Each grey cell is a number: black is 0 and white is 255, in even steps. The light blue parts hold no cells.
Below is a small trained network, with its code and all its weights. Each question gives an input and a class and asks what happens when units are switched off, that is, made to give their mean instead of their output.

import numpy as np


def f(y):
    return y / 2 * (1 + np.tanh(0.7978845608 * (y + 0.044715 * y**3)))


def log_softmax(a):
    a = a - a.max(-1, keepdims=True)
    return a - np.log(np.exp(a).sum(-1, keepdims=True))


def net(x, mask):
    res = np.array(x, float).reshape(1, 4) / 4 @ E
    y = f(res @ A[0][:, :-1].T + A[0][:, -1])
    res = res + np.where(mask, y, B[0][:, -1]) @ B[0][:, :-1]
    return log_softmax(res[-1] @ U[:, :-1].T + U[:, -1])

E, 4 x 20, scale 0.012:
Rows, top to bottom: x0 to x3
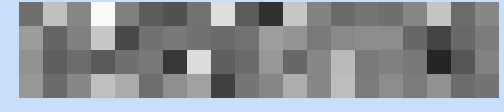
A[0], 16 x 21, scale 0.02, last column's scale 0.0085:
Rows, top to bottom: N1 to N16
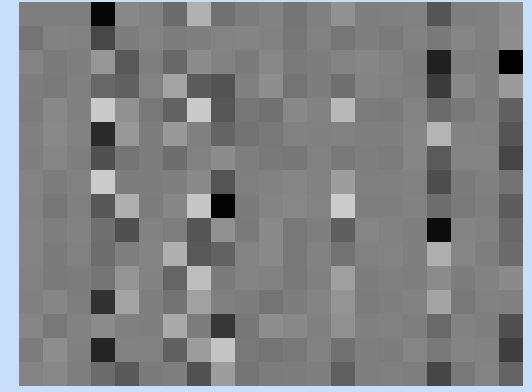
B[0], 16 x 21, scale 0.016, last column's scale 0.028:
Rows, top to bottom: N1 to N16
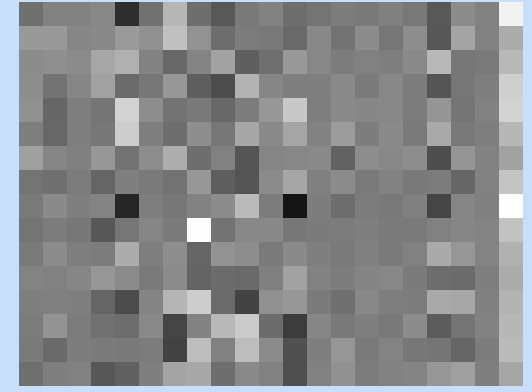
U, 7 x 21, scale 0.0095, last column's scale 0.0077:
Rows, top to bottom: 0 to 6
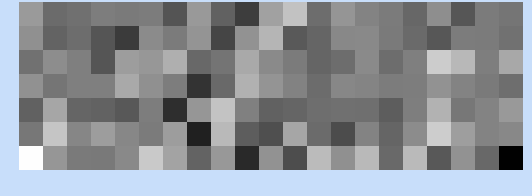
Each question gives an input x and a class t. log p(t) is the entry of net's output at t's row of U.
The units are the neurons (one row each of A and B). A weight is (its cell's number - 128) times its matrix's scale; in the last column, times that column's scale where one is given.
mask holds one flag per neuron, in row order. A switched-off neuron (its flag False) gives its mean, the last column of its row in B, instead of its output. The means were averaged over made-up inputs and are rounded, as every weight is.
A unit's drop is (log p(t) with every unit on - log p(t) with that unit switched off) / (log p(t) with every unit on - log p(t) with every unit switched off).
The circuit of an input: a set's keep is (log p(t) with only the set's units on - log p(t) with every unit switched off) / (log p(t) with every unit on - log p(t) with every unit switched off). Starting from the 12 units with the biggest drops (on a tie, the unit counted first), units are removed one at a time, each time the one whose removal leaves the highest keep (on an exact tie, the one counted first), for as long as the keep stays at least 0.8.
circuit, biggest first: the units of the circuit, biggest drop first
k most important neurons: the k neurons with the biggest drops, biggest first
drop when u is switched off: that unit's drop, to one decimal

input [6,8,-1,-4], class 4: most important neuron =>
N5
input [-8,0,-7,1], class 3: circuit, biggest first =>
N11; N4; N6
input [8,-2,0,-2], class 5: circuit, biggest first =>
N9; N10
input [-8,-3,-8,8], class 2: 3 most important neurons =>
N11; N6; N1
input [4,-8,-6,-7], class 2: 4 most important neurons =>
N9; N14; N6; N11
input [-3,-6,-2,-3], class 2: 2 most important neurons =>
N9; N6
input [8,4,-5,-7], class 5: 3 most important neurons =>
N9; N15; N10
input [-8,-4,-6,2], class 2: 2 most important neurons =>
N11; N6
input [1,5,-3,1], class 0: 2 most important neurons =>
N9; N1
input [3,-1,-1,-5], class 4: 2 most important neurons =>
N1; N4
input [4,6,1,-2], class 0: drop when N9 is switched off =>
0.2
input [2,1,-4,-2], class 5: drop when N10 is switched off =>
0.1
